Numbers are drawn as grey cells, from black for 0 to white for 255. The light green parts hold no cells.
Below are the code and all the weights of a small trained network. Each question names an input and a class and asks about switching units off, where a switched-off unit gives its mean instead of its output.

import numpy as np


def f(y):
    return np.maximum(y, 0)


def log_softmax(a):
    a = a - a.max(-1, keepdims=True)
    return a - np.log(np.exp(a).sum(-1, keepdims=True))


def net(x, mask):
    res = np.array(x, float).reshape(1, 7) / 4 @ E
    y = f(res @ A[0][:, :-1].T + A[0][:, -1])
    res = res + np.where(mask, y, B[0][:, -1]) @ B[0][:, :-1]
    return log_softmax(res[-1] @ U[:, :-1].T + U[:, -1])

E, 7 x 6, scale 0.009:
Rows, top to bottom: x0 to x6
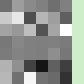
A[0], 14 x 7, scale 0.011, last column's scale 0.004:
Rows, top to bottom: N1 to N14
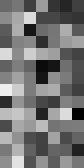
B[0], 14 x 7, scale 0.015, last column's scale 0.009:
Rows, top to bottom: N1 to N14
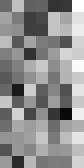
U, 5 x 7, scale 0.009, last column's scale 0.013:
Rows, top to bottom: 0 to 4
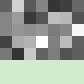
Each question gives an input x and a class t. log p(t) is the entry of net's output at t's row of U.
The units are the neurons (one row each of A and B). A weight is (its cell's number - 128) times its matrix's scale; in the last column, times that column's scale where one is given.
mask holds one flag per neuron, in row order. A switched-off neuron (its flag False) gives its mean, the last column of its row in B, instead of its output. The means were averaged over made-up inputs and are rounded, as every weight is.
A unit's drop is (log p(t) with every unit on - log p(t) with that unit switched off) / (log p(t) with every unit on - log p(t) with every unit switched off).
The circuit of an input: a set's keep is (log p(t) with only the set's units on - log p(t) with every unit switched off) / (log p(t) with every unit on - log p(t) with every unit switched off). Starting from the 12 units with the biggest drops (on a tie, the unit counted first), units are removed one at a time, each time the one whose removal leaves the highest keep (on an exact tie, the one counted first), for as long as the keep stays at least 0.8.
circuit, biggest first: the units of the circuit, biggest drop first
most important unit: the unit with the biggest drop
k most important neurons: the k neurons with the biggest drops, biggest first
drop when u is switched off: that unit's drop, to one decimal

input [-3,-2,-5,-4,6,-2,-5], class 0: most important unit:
N2
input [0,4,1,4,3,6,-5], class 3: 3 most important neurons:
[N12 N2 N13]
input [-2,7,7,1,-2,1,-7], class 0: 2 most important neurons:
[N10 N2]
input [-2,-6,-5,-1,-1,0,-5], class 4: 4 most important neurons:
[N10 N9 N5 N2]
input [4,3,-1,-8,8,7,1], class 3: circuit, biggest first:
[N12 N13]
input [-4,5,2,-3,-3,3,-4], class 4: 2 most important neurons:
[N8 N14]
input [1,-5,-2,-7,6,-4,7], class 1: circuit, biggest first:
[N2 N5]
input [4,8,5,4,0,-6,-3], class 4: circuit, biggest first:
[N8 N14]
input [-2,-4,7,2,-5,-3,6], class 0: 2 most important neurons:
[N10 N3]
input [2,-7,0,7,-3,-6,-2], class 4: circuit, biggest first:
[N12 N5]
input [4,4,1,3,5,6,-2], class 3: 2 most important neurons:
[N12 N13]
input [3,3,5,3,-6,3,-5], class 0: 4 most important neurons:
[N10 N2 N5 N6]
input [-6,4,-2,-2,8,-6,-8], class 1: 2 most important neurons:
[N3 N6]
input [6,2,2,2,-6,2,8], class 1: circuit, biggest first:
[N2]
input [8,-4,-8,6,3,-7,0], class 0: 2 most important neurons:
[N1 N6]
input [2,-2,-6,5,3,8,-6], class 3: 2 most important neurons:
[N6 N12]
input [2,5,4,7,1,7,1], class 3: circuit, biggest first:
[N12 N7]
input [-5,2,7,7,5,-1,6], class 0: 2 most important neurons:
[N10 N3]
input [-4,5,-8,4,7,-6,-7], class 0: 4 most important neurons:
[N1 N2 N6 N5]
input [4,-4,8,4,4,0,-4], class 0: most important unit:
N10
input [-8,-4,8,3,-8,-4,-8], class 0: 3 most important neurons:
[N10 N2 N5]
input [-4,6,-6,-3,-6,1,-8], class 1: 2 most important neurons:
[N3 N10]
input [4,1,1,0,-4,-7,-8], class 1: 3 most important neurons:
[N3 N6 N12]
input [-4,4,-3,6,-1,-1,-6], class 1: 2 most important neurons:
[N3 N10]
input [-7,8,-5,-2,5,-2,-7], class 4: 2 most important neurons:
[N8 N14]
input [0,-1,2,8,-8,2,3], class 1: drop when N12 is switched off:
0.2
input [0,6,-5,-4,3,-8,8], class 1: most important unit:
N5
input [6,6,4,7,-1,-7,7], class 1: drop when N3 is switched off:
-0.1
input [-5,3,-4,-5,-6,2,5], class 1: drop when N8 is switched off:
-0.1
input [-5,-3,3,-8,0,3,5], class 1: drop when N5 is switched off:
0.2
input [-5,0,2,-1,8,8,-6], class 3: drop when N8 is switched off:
0.0
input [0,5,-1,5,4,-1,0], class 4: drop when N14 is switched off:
0.1
